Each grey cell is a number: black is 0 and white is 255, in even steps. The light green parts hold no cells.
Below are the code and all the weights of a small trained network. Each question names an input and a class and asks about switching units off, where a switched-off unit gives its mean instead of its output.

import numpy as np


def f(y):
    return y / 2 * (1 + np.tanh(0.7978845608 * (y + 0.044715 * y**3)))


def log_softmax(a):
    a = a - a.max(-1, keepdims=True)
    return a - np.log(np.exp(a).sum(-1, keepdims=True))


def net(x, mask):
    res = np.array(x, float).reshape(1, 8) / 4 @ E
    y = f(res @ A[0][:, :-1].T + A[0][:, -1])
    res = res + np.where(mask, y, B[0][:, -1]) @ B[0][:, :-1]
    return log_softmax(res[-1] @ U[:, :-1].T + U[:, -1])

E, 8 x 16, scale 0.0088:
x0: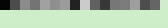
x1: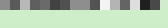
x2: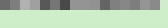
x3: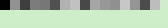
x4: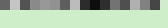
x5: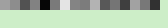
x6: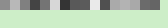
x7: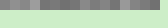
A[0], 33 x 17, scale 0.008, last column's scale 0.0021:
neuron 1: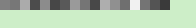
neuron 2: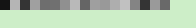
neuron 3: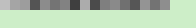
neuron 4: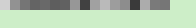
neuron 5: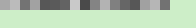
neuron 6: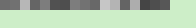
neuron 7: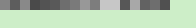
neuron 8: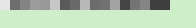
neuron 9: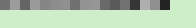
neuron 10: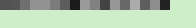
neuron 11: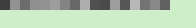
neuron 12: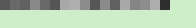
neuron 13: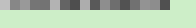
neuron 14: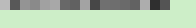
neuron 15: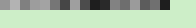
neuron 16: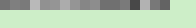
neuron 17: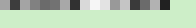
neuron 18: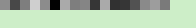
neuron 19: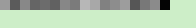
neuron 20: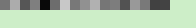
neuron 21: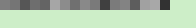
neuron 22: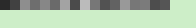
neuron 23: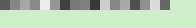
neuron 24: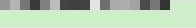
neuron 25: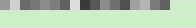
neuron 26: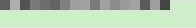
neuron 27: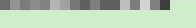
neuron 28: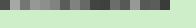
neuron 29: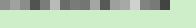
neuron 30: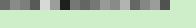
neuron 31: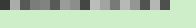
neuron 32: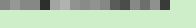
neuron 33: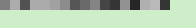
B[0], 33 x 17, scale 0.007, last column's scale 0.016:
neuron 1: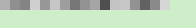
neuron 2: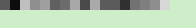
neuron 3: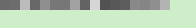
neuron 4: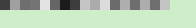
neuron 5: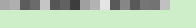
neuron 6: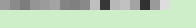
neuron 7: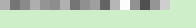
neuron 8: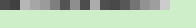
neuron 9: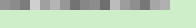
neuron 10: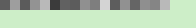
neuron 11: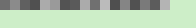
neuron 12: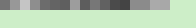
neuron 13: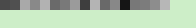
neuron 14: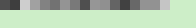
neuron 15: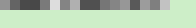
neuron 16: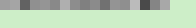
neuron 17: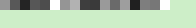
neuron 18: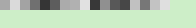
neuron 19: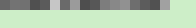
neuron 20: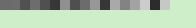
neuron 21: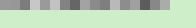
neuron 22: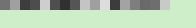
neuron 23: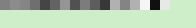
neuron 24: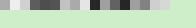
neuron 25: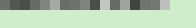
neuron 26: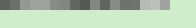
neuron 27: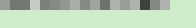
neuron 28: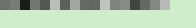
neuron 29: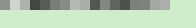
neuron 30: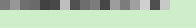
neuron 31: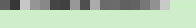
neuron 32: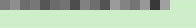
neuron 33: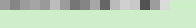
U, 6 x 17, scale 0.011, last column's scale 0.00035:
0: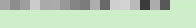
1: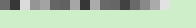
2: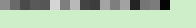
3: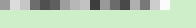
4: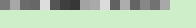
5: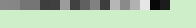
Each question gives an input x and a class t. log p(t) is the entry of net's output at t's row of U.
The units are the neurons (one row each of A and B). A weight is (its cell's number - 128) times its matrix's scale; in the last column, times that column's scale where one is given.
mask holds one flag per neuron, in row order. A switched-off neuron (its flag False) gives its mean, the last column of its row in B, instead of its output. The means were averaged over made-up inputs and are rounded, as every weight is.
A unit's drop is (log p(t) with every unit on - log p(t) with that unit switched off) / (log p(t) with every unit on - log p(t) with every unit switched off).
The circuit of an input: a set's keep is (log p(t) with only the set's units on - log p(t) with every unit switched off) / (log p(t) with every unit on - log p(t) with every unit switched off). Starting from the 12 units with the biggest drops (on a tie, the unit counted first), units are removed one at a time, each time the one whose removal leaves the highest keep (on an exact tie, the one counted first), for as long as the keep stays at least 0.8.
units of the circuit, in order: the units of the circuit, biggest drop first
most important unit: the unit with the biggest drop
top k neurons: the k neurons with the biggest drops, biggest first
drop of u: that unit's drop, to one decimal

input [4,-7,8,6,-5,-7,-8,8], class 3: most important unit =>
neuron 18
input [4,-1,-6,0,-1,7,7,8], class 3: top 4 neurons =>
(neuron 24; neuron 29; neuron 23; neuron 30)
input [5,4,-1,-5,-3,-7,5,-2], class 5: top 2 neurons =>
(neuron 23; neuron 30)
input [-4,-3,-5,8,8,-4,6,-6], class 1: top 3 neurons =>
(neuron 2; neuron 31; neuron 17)
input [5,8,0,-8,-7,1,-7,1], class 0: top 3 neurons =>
(neuron 7; neuron 6; neuron 1)
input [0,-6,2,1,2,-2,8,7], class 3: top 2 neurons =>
(neuron 24; neuron 29)
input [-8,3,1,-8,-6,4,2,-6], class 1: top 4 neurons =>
(neuron 8; neuron 13; neuron 22; neuron 3)
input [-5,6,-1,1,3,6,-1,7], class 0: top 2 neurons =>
(neuron 23; neuron 1)
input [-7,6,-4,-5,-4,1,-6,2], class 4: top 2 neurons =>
(neuron 4; neuron 5)
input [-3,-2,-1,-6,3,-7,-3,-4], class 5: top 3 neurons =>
(neuron 23; neuron 30; neuron 2)
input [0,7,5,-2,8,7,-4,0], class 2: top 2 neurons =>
(neuron 28; neuron 15)
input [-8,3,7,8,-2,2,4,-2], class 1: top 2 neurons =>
(neuron 2; neuron 31)
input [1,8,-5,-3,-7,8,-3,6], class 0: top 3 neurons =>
(neuron 7; neuron 23; neuron 6)
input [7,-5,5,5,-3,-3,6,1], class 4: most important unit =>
neuron 22
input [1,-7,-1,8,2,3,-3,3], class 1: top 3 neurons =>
(neuron 2; neuron 31; neuron 12)
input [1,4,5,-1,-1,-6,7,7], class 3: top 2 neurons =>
(neuron 24; neuron 29)
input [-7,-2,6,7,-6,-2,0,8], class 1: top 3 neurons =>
(neuron 2; neuron 31; neuron 22)
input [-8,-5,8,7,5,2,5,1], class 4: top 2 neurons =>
(neuron 5; neuron 4)
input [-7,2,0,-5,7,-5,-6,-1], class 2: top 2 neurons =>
(neuron 15; neuron 25)
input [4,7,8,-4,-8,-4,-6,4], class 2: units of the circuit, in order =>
(neuron 17)
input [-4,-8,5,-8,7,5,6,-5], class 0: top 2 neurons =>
(neuron 33; neuron 21)
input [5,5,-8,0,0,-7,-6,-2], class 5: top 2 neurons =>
(neuron 23; neuron 24)
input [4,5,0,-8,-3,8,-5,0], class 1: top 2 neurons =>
(neuron 8; neuron 23)
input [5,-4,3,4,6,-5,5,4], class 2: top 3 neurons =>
(neuron 28; neuron 15; neuron 18)
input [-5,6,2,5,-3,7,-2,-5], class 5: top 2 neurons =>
(neuron 20; neuron 32)
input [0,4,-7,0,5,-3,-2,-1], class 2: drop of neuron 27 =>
0.1
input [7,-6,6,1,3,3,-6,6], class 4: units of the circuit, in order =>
(neuron 22)
